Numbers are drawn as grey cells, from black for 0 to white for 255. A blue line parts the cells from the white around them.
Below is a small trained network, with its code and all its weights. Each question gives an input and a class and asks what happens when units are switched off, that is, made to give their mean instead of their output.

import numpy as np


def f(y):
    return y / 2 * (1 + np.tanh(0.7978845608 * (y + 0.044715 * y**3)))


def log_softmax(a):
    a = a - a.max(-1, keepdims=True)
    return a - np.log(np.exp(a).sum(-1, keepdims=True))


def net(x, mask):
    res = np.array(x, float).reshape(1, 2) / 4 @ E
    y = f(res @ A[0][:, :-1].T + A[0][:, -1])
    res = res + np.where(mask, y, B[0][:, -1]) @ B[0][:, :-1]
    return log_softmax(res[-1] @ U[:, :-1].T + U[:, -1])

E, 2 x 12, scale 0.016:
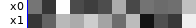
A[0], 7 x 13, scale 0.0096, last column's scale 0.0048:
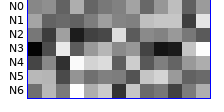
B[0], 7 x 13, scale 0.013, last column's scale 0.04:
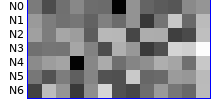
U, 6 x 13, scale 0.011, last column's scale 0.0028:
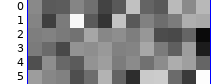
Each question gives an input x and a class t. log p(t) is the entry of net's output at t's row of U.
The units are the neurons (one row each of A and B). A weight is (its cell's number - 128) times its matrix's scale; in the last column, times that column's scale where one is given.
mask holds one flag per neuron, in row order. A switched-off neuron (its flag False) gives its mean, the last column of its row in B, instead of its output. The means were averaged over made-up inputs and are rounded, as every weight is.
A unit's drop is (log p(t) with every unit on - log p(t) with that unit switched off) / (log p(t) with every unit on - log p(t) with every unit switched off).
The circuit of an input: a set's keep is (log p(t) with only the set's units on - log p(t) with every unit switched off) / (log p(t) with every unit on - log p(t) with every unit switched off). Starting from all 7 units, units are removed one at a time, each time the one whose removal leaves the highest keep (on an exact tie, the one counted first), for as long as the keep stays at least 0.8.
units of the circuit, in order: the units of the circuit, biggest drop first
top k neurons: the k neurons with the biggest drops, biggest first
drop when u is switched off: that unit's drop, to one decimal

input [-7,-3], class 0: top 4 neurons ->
N5; N0; N2; N1
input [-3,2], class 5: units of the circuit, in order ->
N3
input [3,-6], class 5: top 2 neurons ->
N3; N2
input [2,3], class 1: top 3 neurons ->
N5; N4; N1
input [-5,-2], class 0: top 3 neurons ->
N2; N5; N0
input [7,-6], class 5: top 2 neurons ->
N3; N2
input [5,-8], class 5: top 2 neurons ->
N2; N3
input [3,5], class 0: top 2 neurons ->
N2; N3
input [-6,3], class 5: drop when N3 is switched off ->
0.3
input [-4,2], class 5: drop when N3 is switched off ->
0.6
